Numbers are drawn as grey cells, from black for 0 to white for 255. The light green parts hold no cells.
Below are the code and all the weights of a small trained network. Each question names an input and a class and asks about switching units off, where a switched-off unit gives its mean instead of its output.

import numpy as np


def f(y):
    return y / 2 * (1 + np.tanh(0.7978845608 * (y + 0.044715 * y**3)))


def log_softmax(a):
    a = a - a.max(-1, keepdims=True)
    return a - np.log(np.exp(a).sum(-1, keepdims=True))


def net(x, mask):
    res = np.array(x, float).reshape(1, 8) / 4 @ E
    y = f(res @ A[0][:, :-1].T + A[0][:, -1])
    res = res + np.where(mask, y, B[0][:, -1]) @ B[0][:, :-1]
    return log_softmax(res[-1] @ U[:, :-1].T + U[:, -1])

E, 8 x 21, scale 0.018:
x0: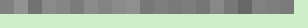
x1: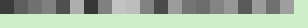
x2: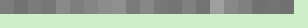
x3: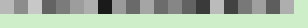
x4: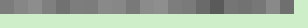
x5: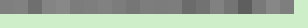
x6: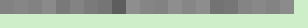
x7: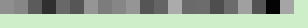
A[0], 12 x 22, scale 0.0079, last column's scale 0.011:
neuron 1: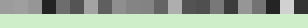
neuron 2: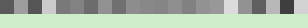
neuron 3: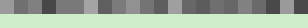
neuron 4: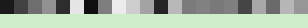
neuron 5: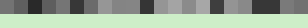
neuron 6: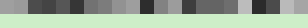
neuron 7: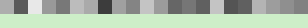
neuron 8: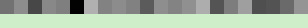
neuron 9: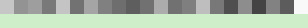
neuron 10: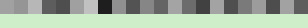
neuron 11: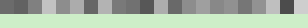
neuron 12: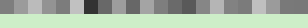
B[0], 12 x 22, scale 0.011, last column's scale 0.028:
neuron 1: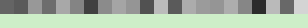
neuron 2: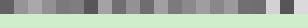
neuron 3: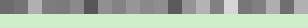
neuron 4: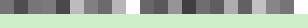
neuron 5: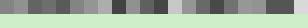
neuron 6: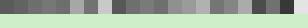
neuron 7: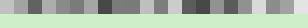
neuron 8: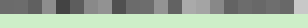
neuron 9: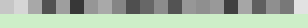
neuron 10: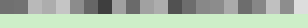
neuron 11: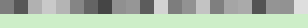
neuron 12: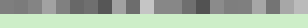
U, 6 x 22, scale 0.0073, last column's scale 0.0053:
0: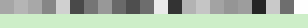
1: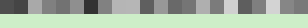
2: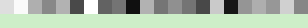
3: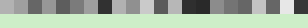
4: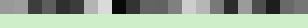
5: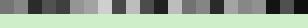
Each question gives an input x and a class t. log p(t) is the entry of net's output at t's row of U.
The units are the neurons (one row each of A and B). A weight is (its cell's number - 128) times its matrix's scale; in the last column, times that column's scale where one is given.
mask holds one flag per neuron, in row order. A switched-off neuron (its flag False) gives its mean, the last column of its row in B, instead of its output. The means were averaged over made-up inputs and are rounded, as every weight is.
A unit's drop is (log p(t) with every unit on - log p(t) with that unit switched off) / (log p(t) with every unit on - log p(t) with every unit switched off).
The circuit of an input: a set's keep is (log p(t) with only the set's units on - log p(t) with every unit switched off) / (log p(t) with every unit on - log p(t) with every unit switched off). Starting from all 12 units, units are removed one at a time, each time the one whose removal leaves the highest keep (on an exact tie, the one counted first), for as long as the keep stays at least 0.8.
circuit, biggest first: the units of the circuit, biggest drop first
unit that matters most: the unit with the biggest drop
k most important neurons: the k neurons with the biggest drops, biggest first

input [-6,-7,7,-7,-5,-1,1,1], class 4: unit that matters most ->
neuron 5
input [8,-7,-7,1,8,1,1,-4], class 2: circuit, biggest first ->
[neuron 1; neuron 6]
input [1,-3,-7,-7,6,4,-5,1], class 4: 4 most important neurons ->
[neuron 5; neuron 10; neuron 1; neuron 8]
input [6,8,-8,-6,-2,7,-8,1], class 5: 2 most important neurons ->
[neuron 5; neuron 10]
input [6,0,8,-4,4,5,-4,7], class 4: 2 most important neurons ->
[neuron 4; neuron 8]
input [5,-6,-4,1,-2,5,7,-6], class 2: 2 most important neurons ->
[neuron 1; neuron 7]
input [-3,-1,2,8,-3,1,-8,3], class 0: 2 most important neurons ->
[neuron 4; neuron 1]
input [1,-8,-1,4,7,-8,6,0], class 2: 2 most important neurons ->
[neuron 7; neuron 11]
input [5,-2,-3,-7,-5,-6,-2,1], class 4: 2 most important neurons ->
[neuron 5; neuron 10]
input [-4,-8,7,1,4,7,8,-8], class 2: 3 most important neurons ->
[neuron 7; neuron 1; neuron 6]
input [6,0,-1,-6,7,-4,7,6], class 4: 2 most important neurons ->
[neuron 4; neuron 8]
